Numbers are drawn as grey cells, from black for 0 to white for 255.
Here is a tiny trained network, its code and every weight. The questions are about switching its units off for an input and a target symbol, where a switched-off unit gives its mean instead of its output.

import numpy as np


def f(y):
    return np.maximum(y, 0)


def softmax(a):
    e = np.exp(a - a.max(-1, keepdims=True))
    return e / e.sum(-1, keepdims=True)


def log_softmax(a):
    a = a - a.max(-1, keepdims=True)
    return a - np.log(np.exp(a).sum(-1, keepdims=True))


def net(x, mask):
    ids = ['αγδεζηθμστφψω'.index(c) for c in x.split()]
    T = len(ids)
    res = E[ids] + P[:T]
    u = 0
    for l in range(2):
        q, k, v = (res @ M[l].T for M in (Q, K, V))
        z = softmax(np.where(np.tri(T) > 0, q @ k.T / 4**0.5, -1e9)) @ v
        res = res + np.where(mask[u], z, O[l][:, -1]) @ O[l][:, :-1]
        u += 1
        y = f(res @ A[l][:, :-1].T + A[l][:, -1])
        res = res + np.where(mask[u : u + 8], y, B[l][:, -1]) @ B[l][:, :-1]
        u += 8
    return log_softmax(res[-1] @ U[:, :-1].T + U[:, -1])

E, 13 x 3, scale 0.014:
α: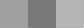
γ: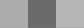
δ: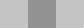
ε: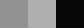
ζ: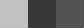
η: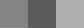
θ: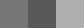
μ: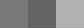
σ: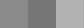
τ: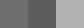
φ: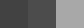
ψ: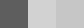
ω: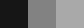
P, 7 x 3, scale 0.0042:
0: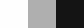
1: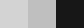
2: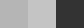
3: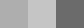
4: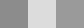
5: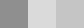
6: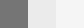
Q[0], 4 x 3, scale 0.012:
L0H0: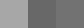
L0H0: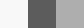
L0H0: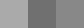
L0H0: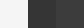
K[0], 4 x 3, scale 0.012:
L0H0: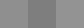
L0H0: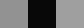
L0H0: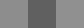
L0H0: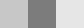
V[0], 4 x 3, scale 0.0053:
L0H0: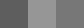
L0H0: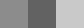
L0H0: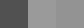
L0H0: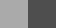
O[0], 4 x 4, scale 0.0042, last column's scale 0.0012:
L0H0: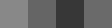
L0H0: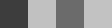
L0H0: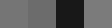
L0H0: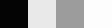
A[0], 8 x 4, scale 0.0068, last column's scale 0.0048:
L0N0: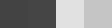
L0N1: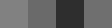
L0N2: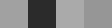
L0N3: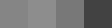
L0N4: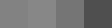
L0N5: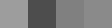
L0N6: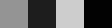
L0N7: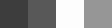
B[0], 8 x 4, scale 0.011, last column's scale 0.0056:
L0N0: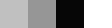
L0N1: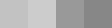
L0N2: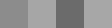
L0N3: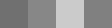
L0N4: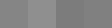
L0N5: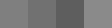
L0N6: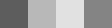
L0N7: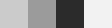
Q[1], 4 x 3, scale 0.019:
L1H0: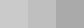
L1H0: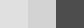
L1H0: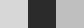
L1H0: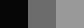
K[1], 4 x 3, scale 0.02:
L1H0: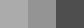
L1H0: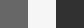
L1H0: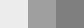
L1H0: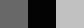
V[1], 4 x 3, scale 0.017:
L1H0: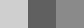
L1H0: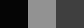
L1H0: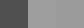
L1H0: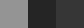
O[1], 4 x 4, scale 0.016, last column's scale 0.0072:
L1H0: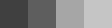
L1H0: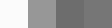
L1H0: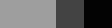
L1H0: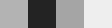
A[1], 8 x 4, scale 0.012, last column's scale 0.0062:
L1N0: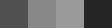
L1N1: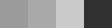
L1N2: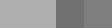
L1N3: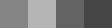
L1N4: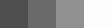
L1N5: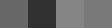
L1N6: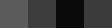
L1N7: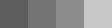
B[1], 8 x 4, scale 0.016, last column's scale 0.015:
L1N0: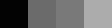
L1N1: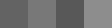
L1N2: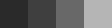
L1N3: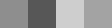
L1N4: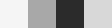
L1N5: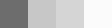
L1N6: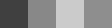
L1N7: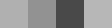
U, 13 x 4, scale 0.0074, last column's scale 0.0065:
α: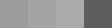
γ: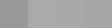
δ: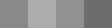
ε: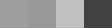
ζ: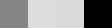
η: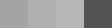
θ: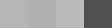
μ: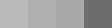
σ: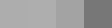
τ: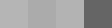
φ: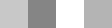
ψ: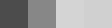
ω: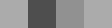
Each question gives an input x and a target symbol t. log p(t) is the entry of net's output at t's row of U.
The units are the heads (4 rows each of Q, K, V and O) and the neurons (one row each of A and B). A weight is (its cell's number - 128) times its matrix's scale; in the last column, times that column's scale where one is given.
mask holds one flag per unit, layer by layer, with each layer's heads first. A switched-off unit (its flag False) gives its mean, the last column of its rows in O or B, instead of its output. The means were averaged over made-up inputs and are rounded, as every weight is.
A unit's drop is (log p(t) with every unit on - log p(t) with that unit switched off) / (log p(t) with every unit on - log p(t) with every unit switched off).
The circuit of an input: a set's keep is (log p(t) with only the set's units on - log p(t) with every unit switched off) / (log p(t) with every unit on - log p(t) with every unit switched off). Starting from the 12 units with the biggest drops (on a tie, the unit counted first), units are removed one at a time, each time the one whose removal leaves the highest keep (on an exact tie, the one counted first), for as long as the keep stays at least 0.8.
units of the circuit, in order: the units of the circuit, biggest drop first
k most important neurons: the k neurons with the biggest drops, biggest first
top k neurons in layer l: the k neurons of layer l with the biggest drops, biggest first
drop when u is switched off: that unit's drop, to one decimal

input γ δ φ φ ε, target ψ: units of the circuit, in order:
(L1H0 L1N4 L1N2 L0N0)
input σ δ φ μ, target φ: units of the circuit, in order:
(L0N0 L1H0 L0N7 L1N0)
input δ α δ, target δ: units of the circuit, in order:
(L1H0 L1N4 L1N0 L1N7)
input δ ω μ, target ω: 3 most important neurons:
(L1N5 L1N2 L0N0)
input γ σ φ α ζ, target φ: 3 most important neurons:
(L0N0 L0N7 L0N1)
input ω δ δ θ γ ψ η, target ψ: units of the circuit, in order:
(L1H0 L1N4 L1N2 L0N0)
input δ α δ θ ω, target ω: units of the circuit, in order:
(L1H0 L1N2 L1N5)
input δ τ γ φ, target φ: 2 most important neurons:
(L0N0 L0N7)
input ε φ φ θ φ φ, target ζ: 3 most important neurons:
(L1N5 L1N4 L0N1)
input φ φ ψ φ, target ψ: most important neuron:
(L1N2)
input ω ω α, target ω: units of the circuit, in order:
(L1H0 L1N5 L1N2)
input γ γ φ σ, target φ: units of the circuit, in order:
(L0N0 L1H0 L0N7)
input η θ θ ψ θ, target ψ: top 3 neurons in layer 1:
(L1N2 L1N4 L1N3)
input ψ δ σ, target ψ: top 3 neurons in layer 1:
(L1N4 L1N2 L1N3)
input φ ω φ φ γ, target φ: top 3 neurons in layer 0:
(L0N7 L0N0 L0N2)
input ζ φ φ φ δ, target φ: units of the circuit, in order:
(L0N0 L0N7 L1H0)
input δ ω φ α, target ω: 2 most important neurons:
(L1N5 L0N0)
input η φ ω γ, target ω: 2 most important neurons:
(L1N2 L1N5)
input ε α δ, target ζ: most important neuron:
(L1N5)
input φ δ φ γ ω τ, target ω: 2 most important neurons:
(L1N2 L1N5)
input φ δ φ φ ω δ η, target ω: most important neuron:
(L1N2)
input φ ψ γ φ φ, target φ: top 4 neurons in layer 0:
(L0N7 L0N0 L0N2 L0N6)
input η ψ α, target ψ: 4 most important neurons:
(L1N2 L1N4 L1N3 L0N0)
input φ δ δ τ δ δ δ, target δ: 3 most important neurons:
(L1N4 L1N0 L1N7)
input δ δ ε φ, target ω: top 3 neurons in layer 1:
(L1N5 L1N2 L1N0)
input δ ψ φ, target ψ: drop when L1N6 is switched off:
0.3
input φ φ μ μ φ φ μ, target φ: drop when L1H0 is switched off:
1.2
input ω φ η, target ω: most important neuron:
(L1N5)
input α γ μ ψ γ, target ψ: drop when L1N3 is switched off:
0.3
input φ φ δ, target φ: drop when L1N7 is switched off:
0.1
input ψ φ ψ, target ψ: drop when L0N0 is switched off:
0.0
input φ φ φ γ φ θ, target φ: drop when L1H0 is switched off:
1.1
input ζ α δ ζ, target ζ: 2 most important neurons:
(L1N4 L1N5)
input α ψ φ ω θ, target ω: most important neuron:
(L0N0)
